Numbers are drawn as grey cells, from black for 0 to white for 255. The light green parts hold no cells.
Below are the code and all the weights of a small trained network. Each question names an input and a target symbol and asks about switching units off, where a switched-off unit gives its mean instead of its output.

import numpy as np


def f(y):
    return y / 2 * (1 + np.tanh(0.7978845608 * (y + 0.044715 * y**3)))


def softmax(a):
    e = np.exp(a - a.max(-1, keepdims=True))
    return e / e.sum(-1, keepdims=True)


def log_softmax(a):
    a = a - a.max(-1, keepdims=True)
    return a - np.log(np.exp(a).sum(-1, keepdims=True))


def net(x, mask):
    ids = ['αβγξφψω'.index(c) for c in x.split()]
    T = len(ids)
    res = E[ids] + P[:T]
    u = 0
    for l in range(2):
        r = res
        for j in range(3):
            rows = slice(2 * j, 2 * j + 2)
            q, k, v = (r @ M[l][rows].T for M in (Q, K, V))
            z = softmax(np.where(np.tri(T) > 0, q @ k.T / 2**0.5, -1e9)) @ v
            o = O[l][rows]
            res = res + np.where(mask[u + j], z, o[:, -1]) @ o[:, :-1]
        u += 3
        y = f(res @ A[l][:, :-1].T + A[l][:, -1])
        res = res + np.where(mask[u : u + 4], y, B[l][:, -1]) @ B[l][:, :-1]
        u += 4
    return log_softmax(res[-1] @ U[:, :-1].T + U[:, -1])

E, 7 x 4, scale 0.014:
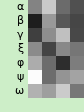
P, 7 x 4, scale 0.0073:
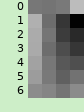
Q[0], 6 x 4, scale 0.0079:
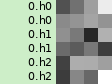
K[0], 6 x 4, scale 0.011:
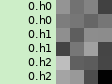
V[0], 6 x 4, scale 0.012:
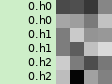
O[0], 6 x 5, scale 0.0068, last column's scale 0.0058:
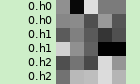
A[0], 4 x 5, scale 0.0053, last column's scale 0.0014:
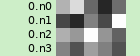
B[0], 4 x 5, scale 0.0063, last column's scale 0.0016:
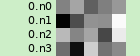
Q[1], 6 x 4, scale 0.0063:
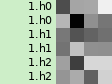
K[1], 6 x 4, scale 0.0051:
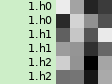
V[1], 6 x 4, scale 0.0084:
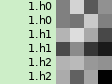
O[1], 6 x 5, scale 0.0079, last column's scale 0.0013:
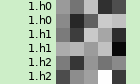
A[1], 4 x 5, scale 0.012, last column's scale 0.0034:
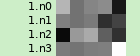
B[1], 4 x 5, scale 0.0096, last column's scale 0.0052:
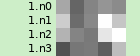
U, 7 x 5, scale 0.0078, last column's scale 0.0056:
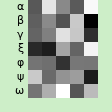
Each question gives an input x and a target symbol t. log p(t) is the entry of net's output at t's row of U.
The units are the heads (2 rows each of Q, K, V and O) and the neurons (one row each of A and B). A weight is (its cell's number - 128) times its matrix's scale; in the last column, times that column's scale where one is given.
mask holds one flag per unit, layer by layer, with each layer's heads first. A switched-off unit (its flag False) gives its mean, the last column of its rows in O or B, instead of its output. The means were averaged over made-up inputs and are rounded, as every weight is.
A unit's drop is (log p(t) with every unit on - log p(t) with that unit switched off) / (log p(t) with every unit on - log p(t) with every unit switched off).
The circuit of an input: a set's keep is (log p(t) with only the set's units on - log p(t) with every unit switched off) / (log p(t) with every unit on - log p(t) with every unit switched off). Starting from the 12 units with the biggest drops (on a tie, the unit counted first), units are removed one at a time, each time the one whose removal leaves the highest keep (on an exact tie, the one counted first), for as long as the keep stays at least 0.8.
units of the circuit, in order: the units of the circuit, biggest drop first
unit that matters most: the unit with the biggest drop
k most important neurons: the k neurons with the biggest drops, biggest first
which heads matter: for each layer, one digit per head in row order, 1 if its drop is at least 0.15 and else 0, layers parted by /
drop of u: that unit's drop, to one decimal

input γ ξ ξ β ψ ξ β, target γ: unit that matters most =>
0.h2
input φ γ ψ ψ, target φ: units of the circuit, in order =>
(1.h1 0.h2 1.h2)
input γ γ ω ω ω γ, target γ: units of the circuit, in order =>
(1.h2 0.h2 1.n2)
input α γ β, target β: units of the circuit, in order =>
(1.n2 0.h2 1.h2)
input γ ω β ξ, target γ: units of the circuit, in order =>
(1.h2 0.h2 1.h1)
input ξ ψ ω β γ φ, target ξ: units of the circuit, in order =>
(0.h2 1.h1 1.n2 1.n1)
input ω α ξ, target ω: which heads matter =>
110 / 110
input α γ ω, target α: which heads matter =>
111 / 000
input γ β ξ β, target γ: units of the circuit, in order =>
(0.h2 1.h2 0.h0 1.n2)
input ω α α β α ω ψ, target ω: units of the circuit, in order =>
(1.h0 0.h0 1.n2)
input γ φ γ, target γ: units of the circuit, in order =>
(1.h2 0.h2 1.n2 0.h1)
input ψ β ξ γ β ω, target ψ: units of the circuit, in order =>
(1.h2 1.n1 0.h2 0.h0)
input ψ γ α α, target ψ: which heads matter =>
101 / 111
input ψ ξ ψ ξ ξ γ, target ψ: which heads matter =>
101 / 111
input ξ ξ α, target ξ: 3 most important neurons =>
(1.n2 1.n1 0.n2)
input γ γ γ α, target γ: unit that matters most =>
1.h2
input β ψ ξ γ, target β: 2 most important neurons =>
(1.n2 0.n1)
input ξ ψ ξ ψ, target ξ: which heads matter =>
001 / 011
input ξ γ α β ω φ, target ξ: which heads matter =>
101 / 010
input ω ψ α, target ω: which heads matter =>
110 / 111
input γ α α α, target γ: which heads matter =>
011 / 011
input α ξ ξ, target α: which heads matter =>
001 / 111
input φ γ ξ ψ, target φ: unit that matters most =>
1.h1
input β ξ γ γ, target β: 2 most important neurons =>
(0.n1 1.n2)
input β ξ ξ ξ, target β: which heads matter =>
101 / 111
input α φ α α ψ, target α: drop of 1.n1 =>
0.2
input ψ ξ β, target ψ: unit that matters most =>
1.h2
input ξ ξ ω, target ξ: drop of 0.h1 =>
0.0
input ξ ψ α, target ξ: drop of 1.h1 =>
0.8
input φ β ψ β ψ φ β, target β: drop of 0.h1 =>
0.2
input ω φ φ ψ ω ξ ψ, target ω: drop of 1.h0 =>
0.7
